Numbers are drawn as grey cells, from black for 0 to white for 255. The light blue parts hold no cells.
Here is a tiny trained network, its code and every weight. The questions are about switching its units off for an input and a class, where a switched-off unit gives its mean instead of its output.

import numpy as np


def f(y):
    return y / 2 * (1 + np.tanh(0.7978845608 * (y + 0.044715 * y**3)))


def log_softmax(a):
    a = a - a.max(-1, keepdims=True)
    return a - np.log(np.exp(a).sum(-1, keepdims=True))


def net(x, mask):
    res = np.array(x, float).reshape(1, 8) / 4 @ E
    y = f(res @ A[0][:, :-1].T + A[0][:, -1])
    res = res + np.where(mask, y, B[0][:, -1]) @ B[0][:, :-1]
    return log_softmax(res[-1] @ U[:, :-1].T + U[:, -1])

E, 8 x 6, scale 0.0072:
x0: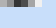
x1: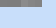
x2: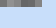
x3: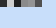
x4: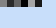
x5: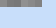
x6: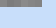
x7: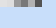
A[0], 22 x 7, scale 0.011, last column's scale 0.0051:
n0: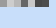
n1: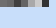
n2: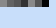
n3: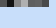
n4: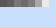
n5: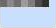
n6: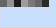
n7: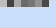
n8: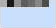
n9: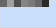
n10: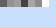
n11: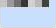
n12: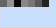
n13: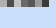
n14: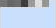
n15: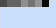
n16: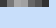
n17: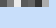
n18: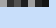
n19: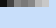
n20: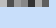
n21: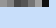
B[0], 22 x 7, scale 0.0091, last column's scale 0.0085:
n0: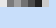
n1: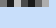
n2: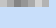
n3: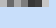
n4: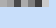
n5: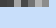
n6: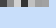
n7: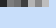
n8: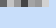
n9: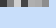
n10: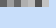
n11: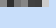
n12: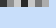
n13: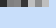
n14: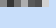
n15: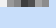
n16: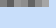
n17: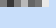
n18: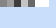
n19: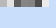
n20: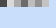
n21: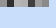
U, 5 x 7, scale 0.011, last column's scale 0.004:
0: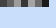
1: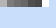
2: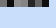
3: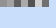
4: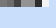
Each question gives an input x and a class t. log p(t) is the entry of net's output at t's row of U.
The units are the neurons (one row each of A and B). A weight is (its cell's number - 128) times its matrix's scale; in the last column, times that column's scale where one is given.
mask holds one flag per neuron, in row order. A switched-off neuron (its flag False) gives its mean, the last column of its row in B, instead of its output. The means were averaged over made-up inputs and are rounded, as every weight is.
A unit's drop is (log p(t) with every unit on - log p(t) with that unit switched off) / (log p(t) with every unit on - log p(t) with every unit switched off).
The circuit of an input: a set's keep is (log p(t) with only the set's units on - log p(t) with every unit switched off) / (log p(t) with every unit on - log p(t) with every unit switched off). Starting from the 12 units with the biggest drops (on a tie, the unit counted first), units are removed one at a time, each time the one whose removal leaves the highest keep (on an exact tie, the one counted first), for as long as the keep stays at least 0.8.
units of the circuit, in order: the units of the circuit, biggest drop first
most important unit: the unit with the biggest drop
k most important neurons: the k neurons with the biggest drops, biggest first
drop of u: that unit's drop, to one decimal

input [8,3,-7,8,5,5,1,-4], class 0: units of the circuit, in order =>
(n12)
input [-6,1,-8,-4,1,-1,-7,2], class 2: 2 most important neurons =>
(n17; n19)
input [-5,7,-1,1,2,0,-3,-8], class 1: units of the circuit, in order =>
(n19; n3)
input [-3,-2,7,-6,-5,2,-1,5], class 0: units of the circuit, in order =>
(n18; n13; n20)
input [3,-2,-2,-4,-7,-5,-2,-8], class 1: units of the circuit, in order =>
(n18; n19)
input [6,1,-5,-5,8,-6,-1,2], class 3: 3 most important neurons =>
(n18; n2; n8)
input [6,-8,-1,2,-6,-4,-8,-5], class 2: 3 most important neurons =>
(n1; n14; n18)
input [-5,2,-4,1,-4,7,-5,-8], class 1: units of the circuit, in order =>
(n19; n3)
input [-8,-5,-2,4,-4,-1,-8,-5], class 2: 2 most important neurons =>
(n16; n17)
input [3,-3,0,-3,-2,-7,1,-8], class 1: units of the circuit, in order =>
(n19; n18)
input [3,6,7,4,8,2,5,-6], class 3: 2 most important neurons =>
(n18; n2)
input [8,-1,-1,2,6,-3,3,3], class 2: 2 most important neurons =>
(n11; n1)
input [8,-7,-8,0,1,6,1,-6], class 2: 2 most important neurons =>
(n1; n14)
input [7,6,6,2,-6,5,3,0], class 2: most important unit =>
n1
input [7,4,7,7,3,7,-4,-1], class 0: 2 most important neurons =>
(n12; n6)
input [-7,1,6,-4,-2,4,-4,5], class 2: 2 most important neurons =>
(n17; n19)
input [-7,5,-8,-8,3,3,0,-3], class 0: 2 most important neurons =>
(n8; n13)
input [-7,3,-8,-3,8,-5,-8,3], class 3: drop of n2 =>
0.2
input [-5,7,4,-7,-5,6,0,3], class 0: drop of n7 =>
0.0
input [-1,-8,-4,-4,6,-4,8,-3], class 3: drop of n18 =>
0.7
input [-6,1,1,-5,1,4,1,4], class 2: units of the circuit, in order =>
(n17)
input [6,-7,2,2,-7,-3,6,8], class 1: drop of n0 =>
0.1
